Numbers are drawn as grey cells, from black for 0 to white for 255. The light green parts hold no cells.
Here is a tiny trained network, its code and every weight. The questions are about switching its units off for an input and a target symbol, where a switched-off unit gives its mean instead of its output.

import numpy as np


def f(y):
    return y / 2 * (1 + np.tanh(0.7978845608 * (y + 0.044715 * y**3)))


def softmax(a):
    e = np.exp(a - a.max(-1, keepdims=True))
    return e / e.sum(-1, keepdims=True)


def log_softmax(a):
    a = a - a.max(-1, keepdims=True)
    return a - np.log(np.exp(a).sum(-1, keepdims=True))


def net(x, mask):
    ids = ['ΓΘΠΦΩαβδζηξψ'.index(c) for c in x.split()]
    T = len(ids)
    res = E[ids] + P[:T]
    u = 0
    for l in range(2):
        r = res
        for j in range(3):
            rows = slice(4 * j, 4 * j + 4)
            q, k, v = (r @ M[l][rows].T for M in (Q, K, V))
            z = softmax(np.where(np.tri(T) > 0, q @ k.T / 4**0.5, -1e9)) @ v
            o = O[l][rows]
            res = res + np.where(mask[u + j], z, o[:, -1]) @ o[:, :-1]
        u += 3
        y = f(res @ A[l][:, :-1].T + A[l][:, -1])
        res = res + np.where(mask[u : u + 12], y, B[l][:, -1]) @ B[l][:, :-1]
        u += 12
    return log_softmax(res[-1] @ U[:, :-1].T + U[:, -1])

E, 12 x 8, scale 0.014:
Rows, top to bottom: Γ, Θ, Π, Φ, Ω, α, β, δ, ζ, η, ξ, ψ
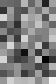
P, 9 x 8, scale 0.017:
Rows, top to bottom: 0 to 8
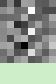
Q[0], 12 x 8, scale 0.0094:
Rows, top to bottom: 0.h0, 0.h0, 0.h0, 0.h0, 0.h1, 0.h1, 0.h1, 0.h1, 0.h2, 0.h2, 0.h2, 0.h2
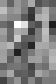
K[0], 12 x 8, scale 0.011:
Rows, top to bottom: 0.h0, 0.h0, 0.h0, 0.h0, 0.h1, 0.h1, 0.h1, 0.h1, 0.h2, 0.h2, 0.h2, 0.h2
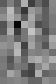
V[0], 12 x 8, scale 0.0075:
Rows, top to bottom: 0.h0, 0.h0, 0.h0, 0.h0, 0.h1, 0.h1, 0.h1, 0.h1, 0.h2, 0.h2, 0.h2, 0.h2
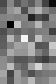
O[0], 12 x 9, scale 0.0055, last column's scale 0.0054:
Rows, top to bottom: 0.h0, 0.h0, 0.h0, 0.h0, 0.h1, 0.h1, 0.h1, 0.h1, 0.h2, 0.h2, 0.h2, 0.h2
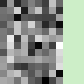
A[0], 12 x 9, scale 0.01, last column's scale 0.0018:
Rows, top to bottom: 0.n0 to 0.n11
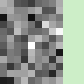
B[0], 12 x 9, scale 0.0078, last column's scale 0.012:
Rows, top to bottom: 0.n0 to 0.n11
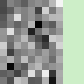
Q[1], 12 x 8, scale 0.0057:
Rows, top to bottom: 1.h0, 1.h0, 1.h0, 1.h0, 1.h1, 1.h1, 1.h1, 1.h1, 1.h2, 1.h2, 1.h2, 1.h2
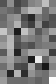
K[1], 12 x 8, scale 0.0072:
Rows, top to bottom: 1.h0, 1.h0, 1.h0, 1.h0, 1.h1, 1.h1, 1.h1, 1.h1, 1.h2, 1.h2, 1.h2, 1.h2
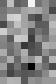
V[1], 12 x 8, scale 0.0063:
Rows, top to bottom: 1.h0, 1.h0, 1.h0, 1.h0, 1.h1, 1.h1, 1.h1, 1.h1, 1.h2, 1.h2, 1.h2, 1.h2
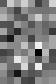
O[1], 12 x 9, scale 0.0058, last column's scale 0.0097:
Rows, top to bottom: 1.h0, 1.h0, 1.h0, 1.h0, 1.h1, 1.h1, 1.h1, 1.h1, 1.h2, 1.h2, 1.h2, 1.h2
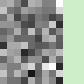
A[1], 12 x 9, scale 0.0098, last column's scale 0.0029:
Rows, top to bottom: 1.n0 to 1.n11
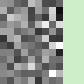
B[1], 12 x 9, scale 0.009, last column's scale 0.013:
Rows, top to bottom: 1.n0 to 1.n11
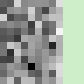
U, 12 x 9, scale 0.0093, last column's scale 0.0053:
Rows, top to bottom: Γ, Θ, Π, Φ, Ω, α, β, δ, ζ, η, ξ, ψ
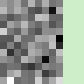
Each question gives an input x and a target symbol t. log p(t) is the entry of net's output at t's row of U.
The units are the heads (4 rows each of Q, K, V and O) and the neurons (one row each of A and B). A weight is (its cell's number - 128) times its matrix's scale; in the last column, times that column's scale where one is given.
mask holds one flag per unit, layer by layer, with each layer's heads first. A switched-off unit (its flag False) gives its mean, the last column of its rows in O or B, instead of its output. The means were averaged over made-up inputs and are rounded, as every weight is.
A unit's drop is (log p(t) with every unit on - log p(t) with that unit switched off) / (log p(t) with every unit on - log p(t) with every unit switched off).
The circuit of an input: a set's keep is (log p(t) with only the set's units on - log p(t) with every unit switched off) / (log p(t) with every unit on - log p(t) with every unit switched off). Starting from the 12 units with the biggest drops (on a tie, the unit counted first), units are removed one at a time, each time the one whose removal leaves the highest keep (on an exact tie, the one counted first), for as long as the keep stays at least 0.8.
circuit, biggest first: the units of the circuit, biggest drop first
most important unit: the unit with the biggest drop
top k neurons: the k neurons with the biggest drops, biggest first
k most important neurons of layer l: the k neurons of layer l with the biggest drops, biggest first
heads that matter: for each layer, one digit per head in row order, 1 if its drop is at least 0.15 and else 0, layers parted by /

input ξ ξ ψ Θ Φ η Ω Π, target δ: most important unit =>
1.h1
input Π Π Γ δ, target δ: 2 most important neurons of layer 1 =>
(1.n9; 1.n11)
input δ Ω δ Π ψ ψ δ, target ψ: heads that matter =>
100 / 000
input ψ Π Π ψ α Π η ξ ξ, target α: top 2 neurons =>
(0.n2; 1.n5)
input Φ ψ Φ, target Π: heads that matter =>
001 / 000
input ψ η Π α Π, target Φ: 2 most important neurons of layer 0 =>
(0.n10; 0.n1)
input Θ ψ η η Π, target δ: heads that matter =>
000 / 010
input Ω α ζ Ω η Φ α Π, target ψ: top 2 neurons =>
(1.n9; 0.n11)
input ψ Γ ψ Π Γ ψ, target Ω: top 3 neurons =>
(1.n2; 0.n3; 0.n4)
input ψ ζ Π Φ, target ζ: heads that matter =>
010 / 000
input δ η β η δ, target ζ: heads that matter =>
100 / 010
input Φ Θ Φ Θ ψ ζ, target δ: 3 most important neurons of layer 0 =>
(0.n9; 0.n5; 0.n8)
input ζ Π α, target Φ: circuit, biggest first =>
(0.n3; 0.n11; 1.n11)
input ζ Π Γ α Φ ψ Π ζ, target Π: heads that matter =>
110 / 000
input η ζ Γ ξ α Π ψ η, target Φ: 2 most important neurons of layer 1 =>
(1.n2; 1.n11)
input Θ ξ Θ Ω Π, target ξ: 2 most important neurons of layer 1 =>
(1.n0; 1.n9)
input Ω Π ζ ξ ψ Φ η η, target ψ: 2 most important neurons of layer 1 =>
(1.n9; 1.n11)
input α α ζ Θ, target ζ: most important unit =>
0.n5
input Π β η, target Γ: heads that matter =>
001 / 100
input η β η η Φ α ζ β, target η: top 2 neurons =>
(0.n3; 0.n11)
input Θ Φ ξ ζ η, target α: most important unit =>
1.n9
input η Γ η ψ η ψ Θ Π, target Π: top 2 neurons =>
(0.n10; 1.n3)
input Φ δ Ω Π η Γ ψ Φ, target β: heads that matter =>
100 / 011
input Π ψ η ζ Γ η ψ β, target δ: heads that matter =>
100 / 010
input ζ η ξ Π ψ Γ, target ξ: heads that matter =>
000 / 000
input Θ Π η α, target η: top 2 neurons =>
(1.n10; 0.n8)
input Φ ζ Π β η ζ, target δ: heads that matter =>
000 / 001
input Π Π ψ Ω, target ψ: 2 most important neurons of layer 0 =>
(0.n3; 0.n9)
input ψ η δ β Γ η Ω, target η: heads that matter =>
000 / 010
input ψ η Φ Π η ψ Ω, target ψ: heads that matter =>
100 / 000
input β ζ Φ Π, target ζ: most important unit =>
0.h1
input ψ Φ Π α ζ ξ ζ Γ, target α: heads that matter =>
110 / 001
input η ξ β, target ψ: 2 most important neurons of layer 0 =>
(0.n6; 0.n5)
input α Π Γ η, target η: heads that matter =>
100 / 001
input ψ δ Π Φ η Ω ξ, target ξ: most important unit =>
0.n5
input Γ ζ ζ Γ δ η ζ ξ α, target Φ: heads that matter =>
010 / 010
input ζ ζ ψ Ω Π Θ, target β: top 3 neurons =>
(1.n5; 0.n3; 0.n6)
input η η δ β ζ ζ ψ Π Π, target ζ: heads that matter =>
000 / 010
